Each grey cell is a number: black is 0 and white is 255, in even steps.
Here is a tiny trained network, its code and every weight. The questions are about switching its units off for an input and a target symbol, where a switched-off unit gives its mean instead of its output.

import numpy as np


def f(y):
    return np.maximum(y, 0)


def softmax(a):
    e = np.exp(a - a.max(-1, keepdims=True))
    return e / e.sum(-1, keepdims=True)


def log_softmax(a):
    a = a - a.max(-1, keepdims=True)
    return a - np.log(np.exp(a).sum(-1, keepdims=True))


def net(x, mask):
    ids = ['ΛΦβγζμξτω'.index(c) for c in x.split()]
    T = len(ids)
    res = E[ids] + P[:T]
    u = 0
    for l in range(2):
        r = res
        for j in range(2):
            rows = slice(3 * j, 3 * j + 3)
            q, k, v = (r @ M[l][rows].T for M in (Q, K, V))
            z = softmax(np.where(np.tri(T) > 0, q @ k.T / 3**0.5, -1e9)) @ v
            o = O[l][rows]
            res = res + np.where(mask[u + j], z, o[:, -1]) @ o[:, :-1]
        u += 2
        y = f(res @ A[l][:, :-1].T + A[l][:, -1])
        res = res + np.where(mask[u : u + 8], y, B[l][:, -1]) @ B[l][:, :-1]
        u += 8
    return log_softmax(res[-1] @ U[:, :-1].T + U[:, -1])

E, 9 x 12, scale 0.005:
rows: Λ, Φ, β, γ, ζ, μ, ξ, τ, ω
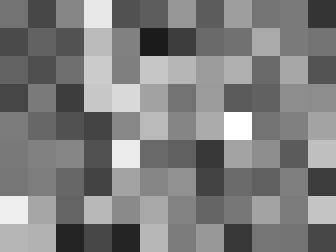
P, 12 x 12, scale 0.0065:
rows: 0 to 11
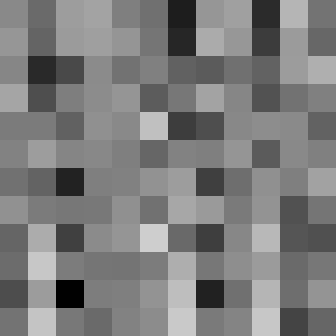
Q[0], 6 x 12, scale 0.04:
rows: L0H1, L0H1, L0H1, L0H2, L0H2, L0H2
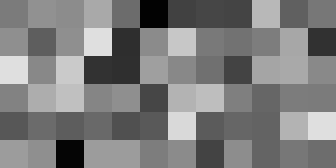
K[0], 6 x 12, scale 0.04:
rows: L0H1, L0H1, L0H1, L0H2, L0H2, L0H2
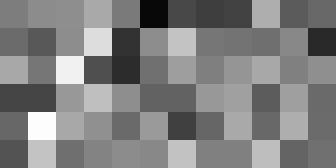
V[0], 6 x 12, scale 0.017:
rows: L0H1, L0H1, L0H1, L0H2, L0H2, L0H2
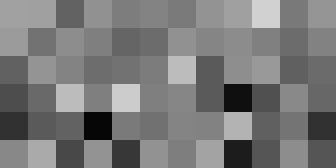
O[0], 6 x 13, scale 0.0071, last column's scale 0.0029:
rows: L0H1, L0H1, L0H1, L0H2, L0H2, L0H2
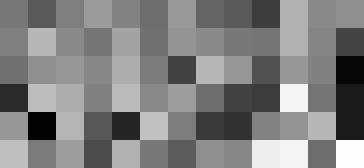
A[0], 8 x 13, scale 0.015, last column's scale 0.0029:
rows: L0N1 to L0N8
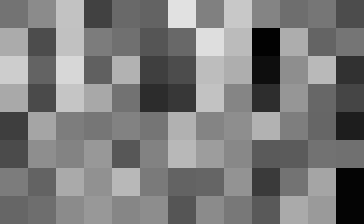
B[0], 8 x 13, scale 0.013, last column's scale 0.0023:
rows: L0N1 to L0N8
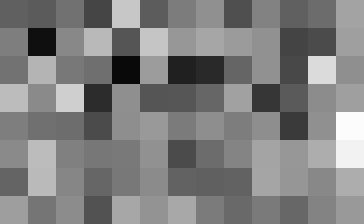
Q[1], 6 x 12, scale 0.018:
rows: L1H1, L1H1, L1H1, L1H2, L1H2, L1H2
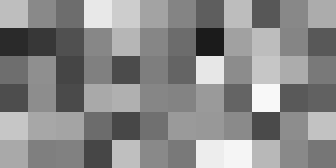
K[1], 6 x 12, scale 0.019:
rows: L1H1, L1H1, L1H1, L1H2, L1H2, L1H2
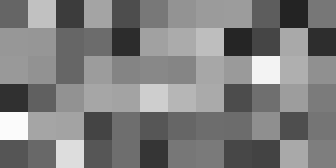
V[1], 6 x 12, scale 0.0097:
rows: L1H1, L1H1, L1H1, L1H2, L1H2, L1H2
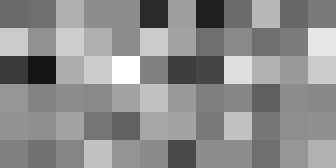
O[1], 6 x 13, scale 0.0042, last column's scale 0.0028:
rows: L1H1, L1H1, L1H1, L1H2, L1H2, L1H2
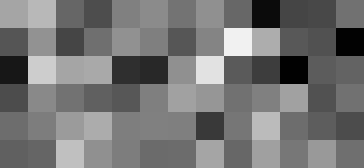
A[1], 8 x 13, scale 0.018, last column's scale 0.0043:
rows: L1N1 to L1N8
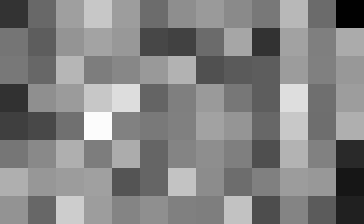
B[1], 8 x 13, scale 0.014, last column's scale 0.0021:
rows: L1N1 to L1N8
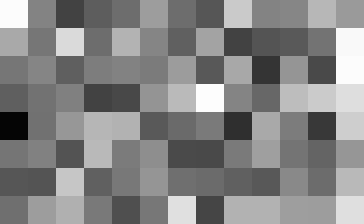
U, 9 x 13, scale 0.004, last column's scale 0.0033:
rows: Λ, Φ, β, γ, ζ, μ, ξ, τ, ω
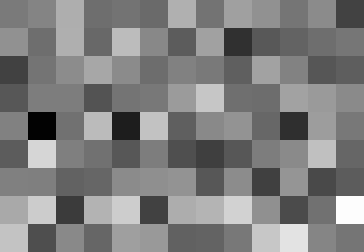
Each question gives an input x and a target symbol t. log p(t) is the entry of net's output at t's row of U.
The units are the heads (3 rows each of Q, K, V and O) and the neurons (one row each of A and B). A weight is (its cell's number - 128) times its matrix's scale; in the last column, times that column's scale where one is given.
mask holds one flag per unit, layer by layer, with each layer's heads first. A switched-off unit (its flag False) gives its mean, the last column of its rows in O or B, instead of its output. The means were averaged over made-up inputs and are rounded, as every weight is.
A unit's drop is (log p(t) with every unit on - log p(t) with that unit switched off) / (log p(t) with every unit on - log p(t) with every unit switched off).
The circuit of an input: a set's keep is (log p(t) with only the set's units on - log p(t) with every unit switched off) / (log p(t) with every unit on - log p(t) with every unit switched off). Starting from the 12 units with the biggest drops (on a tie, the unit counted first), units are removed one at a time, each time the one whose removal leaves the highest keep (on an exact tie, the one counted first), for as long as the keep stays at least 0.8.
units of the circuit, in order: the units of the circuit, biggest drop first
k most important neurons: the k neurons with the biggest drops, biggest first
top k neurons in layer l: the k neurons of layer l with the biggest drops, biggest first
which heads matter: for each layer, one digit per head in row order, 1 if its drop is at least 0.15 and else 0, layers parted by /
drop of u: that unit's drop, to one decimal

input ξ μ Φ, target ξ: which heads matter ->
11 / 00
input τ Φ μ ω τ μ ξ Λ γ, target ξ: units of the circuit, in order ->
[L0H2 L1N3]
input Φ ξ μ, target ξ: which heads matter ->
01 / 00
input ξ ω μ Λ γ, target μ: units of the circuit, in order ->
[L0H2 L0N6]
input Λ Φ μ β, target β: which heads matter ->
10 / 00
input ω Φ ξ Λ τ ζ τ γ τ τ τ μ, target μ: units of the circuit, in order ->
[L0H1 L0N3]
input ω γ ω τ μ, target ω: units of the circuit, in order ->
[L0H2]
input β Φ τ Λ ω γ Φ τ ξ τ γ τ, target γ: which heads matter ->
11 / 10
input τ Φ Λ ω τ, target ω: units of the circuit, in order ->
[L0H2 L1H1]
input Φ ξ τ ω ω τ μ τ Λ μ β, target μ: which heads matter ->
01 / 00
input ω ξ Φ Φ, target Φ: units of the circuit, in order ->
[L1N2 L0N4]
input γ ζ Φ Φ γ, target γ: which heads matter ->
01 / 00
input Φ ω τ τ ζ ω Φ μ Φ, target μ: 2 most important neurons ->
[L0N6 L0N7]
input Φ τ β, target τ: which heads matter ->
11 / 00
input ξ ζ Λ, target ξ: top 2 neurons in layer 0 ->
[L0N8 L0N6]
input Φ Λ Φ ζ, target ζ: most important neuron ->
[L0N2]
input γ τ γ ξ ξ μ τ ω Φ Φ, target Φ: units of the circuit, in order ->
[L0H1 L1N2 L0N4]
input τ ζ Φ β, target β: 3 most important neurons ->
[L1N5 L0N2 L0N5]
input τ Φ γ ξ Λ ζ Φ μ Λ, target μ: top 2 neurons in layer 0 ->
[L0N6 L0N7]
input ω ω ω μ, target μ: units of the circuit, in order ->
[L0N3]
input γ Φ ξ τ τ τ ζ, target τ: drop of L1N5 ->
0.0
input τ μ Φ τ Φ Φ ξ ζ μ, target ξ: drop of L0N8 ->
0.2
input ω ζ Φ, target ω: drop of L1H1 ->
0.1
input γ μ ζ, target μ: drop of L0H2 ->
1.0
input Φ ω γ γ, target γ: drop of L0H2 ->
1.3
